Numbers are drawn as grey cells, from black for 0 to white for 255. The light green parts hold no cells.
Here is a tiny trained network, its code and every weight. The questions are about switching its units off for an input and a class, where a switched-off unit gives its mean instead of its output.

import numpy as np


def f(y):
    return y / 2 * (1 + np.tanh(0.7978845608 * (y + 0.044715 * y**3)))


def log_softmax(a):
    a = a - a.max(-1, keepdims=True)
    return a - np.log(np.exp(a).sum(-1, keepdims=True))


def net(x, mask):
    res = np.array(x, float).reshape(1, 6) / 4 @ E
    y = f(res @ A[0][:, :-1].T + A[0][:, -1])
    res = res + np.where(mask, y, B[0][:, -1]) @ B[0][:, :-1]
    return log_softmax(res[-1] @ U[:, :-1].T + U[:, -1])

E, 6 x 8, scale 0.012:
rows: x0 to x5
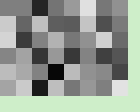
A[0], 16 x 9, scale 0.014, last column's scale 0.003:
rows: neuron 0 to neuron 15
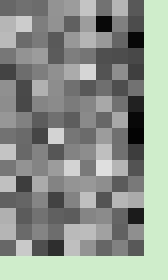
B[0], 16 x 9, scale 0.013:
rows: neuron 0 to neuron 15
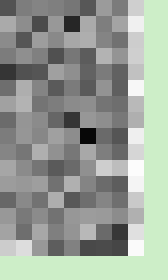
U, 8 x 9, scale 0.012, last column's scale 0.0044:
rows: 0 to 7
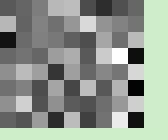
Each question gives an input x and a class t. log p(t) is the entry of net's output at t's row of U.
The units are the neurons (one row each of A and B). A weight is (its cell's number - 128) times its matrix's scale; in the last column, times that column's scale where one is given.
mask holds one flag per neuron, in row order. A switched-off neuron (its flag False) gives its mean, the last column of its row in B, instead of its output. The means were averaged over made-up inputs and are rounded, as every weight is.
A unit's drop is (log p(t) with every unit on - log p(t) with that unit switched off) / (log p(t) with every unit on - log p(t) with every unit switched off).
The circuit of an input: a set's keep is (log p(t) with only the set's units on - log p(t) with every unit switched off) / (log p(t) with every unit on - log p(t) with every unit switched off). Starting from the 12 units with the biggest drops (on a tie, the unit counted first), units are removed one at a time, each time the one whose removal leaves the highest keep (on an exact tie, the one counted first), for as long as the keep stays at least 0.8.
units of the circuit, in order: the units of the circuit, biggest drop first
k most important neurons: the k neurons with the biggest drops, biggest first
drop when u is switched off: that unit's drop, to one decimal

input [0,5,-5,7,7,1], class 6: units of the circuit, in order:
(neuron 1)
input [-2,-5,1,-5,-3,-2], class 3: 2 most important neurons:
(neuron 15; neuron 10)
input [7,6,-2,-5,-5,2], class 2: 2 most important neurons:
(neuron 0; neuron 4)
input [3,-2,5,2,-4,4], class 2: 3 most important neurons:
(neuron 15; neuron 1; neuron 0)
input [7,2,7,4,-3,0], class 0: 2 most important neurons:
(neuron 8; neuron 10)
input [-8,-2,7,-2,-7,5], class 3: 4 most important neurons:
(neuron 15; neuron 10; neuron 1; neuron 14)
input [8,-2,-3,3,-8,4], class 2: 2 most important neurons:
(neuron 4; neuron 0)
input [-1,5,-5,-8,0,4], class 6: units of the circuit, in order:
(neuron 12; neuron 11)
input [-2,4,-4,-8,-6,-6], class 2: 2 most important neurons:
(neuron 15; neuron 12)
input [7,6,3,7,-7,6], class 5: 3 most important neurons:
(neuron 1; neuron 15; neuron 5)
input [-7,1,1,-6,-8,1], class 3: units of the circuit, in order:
(neuron 15; neuron 10)
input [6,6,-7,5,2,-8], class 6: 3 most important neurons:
(neuron 1; neuron 12; neuron 15)
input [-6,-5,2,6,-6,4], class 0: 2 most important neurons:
(neuron 8; neuron 10)
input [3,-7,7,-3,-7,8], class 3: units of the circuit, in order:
(neuron 10)
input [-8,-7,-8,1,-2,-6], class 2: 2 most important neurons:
(neuron 15; neuron 11)
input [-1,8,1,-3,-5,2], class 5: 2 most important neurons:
(neuron 15; neuron 8)
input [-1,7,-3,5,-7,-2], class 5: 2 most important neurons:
(neuron 1; neuron 15)
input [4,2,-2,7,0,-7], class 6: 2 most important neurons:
(neuron 1; neuron 0)
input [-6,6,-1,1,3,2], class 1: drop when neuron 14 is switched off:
-0.1
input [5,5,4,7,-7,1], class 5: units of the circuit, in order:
(neuron 15)
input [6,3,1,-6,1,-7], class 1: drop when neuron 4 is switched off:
0.0
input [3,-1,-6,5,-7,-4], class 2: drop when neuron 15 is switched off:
0.1
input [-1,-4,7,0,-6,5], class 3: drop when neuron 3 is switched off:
-0.1
